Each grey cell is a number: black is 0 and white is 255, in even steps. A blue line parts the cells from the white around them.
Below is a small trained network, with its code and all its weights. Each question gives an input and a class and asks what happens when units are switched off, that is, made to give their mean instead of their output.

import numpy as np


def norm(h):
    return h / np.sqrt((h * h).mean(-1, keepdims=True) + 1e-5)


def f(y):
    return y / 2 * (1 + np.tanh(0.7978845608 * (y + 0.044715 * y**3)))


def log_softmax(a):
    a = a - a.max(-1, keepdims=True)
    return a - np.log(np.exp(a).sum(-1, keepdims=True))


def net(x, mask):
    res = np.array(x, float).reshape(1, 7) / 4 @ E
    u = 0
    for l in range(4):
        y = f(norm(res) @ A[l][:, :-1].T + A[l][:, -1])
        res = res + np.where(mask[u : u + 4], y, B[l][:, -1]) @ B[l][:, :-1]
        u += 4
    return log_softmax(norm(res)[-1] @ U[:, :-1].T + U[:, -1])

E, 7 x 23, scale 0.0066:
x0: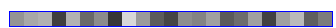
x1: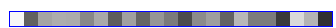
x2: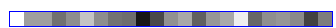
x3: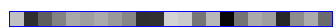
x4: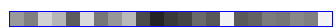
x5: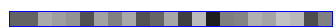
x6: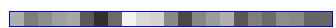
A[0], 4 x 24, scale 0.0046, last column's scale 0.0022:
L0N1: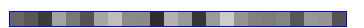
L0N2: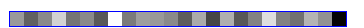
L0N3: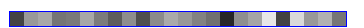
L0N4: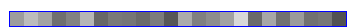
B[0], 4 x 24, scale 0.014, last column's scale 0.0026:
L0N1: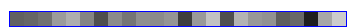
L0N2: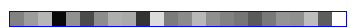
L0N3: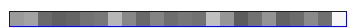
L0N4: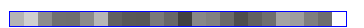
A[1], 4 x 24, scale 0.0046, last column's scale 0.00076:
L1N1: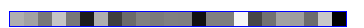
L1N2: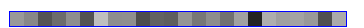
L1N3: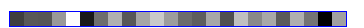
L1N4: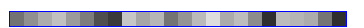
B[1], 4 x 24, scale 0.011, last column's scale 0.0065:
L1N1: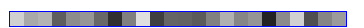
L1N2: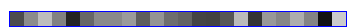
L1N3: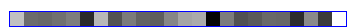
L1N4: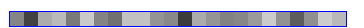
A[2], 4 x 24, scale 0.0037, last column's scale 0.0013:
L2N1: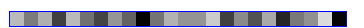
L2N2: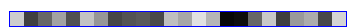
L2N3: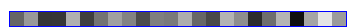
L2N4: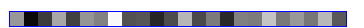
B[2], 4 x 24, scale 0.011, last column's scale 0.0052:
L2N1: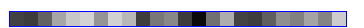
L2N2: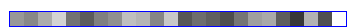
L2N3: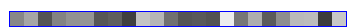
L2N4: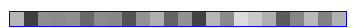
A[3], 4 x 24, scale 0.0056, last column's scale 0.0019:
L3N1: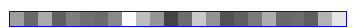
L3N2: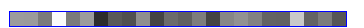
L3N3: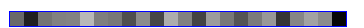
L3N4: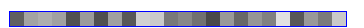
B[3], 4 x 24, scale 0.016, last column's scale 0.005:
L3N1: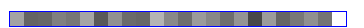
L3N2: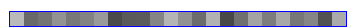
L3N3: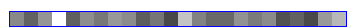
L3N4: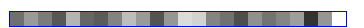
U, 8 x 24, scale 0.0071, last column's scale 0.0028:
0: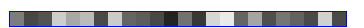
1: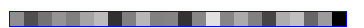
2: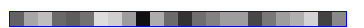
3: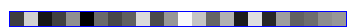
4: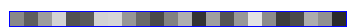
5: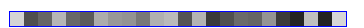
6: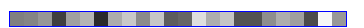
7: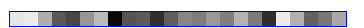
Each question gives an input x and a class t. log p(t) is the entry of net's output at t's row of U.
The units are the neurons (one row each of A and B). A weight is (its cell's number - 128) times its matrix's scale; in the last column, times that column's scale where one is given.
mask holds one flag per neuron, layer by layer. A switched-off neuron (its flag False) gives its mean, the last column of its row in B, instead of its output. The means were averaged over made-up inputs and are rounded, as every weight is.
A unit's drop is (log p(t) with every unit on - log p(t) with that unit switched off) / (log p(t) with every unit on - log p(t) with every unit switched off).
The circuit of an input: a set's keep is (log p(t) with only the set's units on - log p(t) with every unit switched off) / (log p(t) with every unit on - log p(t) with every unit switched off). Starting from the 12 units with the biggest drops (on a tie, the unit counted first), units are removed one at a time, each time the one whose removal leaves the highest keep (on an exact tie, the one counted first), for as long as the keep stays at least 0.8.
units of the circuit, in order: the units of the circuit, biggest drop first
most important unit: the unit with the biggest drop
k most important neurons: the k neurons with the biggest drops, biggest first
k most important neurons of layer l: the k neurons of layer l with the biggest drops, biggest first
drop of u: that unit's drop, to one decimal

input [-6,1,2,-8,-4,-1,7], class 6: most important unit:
L1N4
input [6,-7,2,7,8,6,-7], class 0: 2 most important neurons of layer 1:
[L1N3; L1N2]
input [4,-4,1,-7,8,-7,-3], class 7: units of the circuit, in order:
[L0N2; L3N2]
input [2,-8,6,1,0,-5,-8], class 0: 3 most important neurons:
[L0N1; L1N3; L2N1]
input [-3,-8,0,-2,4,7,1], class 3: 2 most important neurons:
[L2N3; L3N4]
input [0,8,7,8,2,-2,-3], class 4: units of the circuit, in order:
[L1N3; L3N3]
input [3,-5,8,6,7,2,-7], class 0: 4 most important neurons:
[L2N1; L1N3; L0N1; L0N2]
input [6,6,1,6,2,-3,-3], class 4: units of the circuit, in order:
[L1N3; L3N3]
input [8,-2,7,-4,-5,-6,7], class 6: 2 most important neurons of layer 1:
[L1N4; L1N3]
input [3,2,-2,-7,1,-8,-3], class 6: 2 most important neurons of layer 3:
[L3N4; L3N1]
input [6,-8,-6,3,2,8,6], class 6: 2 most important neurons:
[L3N1; L1N3]
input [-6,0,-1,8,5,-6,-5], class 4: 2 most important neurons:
[L2N2; L2N4]
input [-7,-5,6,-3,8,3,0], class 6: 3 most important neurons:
[L0N2; L3N4; L2N3]
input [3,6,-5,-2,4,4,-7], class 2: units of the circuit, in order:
[L1N3]
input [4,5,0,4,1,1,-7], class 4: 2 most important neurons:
[L0N2; L2N4]
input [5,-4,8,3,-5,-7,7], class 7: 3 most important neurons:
[L0N4; L1N1; L0N2]
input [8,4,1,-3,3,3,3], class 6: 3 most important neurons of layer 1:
[L1N4; L1N3; L1N2]
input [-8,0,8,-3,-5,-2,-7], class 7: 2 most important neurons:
[L1N1; L0N2]
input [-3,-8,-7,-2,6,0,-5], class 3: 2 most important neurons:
[L2N3; L3N4]
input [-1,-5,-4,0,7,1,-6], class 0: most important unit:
L0N1
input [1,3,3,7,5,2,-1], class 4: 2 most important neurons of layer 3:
[L3N3; L3N1]
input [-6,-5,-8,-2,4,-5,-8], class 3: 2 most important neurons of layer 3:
[L3N4; L3N1]
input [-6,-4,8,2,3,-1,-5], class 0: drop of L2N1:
0.2
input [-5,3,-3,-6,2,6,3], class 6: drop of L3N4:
0.2
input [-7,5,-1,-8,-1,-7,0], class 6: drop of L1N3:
0.2
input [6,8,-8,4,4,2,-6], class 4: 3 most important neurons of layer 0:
[L0N2; L0N4; L0N3]
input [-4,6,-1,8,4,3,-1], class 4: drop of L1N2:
-0.1
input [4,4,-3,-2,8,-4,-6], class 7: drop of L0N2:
0.4
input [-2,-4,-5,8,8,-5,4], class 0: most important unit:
L2N1
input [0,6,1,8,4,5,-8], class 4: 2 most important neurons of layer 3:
[L3N3; L3N1]
